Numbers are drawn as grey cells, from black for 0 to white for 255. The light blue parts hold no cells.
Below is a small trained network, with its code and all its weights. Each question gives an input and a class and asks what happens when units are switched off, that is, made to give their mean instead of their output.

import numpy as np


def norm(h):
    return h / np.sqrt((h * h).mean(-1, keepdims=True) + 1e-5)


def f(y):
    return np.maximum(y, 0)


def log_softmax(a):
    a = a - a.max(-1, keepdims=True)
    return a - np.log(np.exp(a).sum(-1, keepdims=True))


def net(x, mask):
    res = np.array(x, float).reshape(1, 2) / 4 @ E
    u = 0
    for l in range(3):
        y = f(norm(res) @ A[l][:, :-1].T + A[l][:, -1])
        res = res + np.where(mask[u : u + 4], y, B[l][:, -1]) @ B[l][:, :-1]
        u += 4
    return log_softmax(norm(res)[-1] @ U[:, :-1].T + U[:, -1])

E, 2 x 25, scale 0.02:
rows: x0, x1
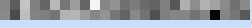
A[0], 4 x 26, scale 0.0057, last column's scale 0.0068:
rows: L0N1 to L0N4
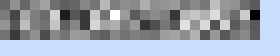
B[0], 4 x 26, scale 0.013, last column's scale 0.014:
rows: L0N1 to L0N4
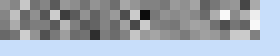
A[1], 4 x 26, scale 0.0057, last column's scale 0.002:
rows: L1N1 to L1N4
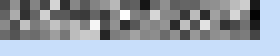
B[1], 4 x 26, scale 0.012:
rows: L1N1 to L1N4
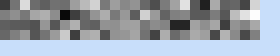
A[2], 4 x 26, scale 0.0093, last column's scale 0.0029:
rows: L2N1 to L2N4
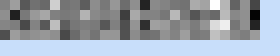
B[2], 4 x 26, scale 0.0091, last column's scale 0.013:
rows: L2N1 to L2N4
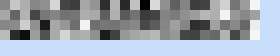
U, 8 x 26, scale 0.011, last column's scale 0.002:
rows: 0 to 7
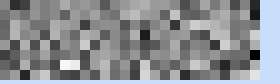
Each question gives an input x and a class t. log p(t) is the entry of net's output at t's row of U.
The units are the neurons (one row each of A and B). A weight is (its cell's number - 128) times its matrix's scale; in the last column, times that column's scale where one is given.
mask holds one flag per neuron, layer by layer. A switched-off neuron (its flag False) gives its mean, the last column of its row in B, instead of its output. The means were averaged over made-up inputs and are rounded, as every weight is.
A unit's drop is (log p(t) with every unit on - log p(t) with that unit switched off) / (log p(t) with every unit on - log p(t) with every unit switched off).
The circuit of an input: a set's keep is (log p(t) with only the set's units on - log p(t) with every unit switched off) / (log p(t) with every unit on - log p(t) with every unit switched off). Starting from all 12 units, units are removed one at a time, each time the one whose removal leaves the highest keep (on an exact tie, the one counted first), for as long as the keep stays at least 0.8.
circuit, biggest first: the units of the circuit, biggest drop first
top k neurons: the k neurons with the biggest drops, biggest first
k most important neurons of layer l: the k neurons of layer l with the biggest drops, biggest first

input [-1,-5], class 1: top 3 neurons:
[L0N3, L1N2, L0N1]
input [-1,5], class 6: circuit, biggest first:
[L0N2, L2N1]
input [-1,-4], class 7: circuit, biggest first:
[L1N2]
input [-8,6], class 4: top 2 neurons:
[L0N3, L1N2]
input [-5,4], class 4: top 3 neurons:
[L0N3, L0N2, L1N2]
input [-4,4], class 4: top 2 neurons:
[L0N3, L0N2]
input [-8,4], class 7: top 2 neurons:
[L0N2, L1N1]
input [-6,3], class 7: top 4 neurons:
[L0N2, L1N1, L2N3, L2N1]
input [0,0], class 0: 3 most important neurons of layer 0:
[L0N3, L0N2, L0N1]
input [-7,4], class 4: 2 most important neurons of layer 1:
[L1N2, L1N3]
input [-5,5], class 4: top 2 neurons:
[L0N3, L0N2]
